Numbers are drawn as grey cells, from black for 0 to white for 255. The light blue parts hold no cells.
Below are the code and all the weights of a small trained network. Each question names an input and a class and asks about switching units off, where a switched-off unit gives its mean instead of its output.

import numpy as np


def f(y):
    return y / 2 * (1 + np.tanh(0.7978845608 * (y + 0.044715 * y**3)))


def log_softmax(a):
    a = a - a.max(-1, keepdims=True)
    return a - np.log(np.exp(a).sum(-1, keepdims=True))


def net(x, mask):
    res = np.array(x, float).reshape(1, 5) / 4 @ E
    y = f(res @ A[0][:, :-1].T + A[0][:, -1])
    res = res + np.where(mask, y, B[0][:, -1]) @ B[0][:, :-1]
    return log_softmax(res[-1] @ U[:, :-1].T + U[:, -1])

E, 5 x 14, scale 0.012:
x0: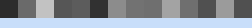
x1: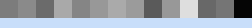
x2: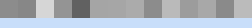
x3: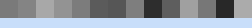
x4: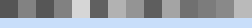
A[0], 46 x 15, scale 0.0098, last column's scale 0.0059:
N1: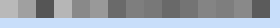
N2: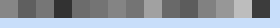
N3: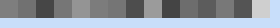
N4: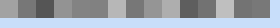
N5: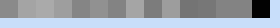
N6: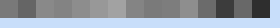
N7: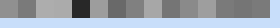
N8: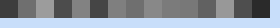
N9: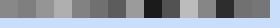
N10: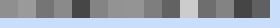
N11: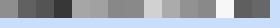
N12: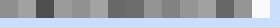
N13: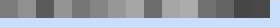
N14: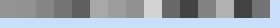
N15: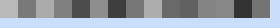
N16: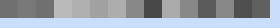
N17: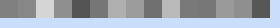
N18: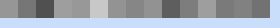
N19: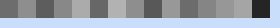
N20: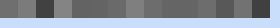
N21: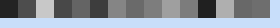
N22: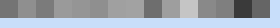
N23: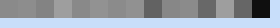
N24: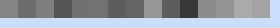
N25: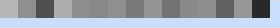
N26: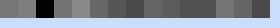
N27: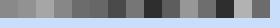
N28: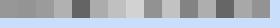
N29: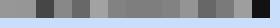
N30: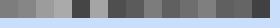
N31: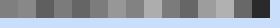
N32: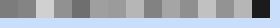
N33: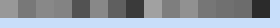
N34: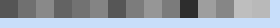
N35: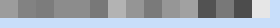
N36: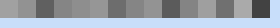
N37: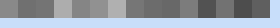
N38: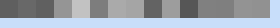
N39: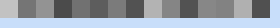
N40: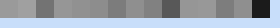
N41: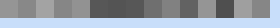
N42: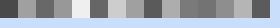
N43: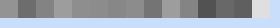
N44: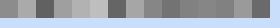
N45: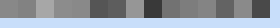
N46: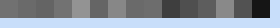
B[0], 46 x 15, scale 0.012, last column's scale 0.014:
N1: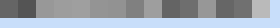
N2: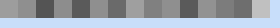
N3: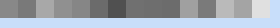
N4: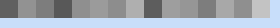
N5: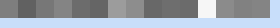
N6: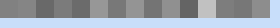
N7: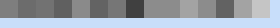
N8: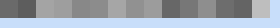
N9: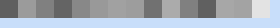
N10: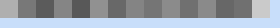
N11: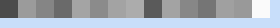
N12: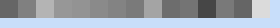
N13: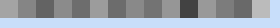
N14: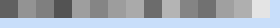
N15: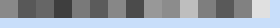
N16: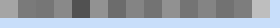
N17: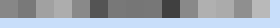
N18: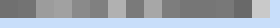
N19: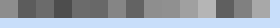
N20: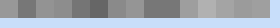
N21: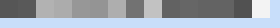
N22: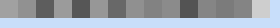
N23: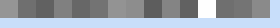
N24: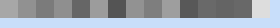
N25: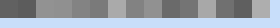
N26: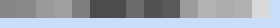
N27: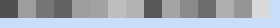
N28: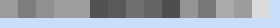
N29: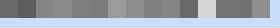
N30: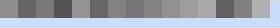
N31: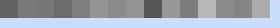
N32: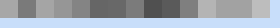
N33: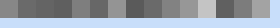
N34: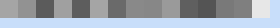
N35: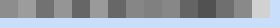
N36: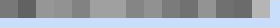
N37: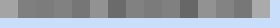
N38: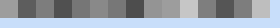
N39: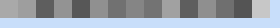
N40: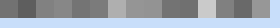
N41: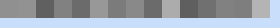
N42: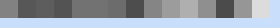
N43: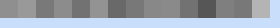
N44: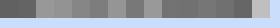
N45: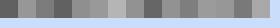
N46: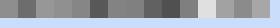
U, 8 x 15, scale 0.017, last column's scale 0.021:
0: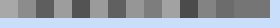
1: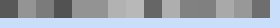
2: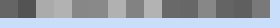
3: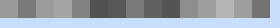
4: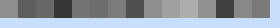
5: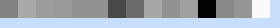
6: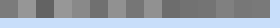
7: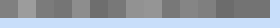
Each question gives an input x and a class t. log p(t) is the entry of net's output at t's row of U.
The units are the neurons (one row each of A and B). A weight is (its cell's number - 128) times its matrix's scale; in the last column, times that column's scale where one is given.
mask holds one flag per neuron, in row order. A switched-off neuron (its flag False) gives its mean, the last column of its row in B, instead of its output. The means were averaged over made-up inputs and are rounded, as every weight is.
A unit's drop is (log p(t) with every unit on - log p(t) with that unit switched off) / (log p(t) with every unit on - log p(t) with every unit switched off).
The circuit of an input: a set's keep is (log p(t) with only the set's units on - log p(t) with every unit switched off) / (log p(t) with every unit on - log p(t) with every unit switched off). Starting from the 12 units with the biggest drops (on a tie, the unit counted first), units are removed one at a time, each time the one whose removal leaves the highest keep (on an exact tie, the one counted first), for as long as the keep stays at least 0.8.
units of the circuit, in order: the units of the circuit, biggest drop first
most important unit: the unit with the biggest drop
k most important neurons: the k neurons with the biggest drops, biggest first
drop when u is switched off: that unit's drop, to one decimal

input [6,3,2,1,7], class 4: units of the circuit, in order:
[N42]
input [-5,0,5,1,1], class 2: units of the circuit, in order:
[N44; N12]
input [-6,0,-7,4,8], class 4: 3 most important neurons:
[N42; N38; N19]
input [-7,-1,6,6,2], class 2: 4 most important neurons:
[N11; N14; N44; N12]
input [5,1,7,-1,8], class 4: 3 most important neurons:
[N42; N38; N19]
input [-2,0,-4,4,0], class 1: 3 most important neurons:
[N27; N9; N28]
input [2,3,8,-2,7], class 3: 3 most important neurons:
[N28; N17; N32]
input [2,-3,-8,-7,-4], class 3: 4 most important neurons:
[N26; N3; N46; N27]
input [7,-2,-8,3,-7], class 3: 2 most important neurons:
[N26; N3]
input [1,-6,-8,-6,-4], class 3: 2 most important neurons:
[N26; N3]
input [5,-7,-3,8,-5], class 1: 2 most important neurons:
[N27; N45]
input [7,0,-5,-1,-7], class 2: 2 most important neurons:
[N21; N8]
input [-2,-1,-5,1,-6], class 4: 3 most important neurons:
[N15; N28; N30]
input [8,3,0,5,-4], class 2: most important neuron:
[N21]
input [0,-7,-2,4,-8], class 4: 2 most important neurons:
[N15; N30]
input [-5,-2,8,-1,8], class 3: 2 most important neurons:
[N28; N32]
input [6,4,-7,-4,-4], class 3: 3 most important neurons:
[N26; N3; N46]
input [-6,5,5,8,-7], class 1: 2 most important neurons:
[N9; N27]
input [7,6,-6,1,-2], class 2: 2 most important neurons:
[N21; N8]
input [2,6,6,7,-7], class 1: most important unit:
N9
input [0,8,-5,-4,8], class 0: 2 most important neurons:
[N22; N13]
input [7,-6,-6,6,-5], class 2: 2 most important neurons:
[N21; N8]
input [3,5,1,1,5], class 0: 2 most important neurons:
[N15; N22]
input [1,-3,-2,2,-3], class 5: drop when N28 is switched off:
-0.1
